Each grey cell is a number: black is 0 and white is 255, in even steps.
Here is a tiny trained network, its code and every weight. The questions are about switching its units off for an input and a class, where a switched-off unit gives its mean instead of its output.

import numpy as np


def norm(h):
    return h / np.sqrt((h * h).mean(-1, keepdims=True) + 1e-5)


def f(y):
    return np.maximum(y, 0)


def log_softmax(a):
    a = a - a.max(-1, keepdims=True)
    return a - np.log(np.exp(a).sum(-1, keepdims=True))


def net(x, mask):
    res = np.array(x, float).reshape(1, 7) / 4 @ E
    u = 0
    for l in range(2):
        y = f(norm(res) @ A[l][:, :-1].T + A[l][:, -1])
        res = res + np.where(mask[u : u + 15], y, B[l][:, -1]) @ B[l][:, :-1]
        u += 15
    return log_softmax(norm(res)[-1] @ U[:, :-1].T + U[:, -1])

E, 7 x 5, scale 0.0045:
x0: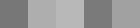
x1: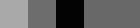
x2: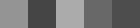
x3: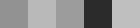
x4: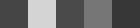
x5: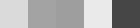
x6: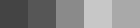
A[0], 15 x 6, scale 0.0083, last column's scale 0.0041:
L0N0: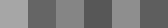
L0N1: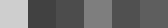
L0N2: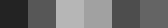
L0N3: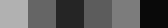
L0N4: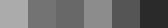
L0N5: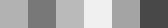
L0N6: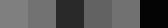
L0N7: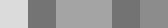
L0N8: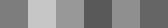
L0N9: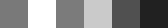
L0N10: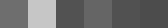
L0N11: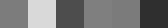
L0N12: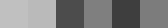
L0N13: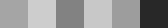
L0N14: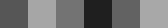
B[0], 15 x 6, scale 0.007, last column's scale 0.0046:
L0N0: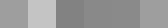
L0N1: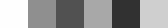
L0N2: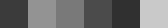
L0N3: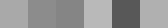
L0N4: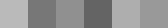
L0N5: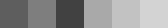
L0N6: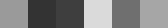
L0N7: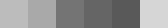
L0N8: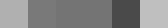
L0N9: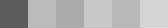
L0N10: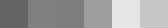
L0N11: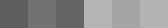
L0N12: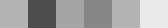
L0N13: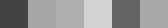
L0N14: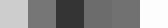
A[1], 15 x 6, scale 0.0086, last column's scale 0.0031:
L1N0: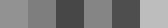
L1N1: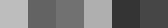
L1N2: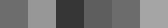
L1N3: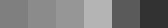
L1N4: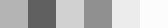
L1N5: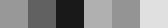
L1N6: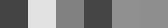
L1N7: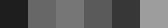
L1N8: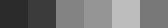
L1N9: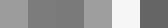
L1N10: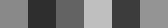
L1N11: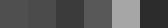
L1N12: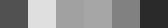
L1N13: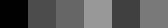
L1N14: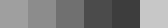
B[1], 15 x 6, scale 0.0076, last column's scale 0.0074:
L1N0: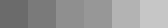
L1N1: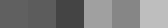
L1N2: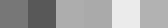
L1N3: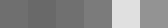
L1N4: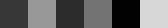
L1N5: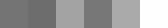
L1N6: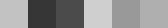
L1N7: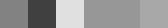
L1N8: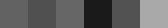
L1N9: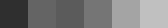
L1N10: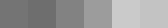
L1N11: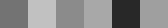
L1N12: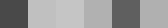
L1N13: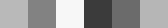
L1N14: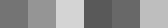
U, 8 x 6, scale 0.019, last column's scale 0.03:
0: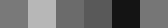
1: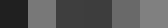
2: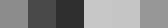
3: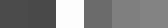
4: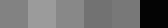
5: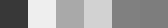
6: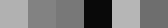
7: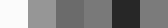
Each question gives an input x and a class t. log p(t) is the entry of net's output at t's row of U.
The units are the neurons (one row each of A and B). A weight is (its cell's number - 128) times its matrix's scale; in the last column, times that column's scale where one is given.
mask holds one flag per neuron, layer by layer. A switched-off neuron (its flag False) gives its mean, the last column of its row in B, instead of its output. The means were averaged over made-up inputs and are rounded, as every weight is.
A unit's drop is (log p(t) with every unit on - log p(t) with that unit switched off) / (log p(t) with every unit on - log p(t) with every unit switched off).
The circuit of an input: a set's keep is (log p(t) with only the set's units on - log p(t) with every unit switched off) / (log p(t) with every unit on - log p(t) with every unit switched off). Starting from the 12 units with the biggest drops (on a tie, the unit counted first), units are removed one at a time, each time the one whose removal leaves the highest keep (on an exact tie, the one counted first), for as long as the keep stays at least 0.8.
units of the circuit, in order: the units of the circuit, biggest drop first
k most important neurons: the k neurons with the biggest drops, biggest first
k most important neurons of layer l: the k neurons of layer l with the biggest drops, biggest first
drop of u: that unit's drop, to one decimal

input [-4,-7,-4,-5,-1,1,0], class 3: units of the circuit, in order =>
L0N2; L1N13
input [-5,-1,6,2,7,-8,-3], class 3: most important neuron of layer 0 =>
L0N1
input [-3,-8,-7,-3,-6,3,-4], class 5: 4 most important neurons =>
L0N13; L0N7; L1N12; L0N12
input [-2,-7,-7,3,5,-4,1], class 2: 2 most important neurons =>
L1N6; L0N14
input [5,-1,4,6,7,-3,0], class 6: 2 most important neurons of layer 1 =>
L1N14; L1N1
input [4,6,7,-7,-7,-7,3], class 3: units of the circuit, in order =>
L0N14; L0N12; L1N13
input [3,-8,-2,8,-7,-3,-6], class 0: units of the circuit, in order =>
L1N4; L1N5
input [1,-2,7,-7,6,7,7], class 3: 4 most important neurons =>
L0N2; L1N13; L1N7; L1N4
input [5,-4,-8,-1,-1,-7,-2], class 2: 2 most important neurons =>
L1N6; L0N12
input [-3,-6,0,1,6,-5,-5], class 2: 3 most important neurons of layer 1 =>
L1N2; L1N6; L1N13
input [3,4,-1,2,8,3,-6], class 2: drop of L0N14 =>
0.2
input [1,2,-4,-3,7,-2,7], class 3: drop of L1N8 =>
0.1
